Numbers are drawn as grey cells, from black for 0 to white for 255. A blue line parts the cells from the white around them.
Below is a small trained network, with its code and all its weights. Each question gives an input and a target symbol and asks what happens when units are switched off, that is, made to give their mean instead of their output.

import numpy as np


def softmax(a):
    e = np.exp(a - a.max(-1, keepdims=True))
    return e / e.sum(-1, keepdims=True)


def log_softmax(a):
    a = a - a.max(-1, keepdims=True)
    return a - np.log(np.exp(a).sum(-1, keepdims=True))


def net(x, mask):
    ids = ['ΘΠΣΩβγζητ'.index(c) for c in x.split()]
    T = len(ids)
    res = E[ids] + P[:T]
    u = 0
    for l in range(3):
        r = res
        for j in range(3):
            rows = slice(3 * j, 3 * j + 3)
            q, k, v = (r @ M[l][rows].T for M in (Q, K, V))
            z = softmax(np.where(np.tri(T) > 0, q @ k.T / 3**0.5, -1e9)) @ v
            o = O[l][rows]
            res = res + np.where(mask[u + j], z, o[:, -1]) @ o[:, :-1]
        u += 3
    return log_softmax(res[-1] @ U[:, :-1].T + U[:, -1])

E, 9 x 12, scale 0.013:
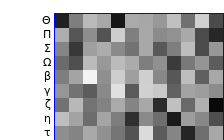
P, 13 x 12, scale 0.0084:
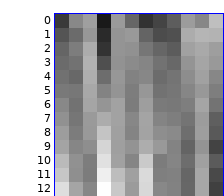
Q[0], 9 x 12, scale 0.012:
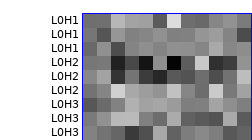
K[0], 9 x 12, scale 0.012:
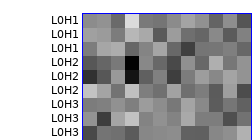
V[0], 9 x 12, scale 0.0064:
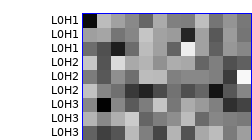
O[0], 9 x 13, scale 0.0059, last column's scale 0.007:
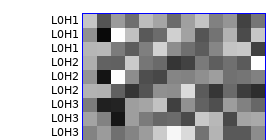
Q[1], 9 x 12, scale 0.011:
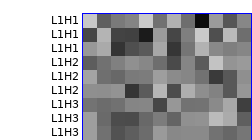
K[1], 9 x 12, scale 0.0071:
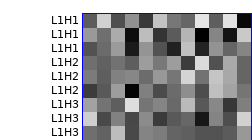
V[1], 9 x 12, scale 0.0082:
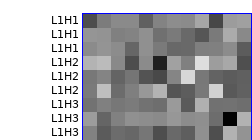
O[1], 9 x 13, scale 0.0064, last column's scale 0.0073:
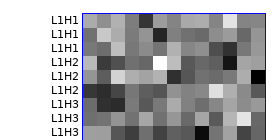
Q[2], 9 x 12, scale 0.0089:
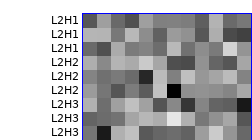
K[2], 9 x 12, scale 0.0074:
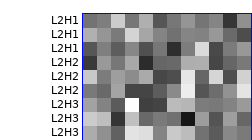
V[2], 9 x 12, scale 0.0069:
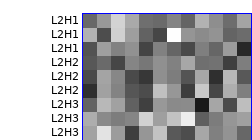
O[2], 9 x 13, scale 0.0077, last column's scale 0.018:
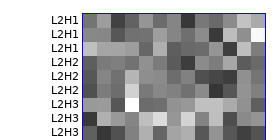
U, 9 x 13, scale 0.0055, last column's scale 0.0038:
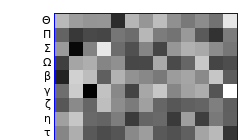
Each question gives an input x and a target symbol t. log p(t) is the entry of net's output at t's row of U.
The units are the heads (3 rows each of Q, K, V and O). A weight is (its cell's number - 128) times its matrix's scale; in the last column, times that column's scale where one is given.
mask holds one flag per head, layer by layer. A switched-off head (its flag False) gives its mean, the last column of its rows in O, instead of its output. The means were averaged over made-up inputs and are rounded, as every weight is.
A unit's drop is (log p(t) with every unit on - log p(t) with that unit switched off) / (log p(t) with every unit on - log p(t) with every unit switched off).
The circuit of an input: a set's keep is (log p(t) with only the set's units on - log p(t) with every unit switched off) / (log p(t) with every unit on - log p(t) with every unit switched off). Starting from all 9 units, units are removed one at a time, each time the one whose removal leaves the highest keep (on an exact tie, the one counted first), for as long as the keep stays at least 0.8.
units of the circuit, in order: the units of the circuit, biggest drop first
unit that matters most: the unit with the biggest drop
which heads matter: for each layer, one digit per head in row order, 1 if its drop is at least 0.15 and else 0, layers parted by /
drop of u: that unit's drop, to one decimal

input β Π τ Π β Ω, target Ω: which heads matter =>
001 / 010 / 000
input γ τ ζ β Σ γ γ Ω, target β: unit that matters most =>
L2H3
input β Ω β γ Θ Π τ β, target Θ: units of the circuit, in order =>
L1H1, L0H2
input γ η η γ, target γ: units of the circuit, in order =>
L2H3, L0H2
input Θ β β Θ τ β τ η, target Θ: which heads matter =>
010 / 100 / 100
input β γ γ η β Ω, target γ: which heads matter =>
110 / 000 / 001
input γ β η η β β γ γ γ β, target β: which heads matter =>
000 / 001 / 001
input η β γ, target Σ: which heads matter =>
100 / 010 / 001
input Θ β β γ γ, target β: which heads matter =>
010 / 000 / 001
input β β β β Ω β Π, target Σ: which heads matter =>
010 / 000 / 000
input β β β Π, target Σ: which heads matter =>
010 / 000 / 001
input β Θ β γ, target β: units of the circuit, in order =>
L2H3, L0H2
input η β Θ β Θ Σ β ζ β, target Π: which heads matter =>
100 / 001 / 001
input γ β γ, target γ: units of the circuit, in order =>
L0H1, L2H3
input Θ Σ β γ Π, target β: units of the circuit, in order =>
L2H3
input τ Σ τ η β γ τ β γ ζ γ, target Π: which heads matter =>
010 / 010 / 001
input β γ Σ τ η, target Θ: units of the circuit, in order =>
L0H2, L1H2, L2H1
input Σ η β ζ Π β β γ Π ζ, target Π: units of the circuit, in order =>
L2H3, L0H2
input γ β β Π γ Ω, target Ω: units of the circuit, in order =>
L1H2, L0H3
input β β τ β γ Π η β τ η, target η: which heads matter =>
111 / 010 / 100
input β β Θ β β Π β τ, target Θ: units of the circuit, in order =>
L1H1, L0H2
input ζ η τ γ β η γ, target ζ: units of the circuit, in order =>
L2H2
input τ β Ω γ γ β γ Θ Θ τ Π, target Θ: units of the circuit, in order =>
L1H1, L2H1
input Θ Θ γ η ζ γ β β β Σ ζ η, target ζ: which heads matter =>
010 / 001 / 011
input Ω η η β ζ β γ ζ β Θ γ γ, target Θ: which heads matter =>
000 / 110 / 101
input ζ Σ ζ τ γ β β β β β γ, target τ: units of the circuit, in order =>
L2H3, L0H2, L2H1, L0H3
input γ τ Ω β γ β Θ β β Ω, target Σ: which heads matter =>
011 / 000 / 000
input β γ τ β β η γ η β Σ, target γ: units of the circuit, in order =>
L0H2, L0H1, L2H3
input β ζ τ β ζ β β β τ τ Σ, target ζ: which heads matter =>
000 / 010 / 010
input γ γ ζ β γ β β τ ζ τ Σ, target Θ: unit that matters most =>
L0H1
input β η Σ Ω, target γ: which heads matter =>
010 / 000 / 001
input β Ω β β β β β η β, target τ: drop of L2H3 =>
0.5
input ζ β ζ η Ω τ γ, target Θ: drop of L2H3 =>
0.1
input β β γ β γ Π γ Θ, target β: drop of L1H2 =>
0.2
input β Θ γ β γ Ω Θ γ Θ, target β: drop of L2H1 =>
0.1
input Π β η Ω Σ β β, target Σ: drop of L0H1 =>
0.2
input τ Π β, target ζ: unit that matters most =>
L1H2
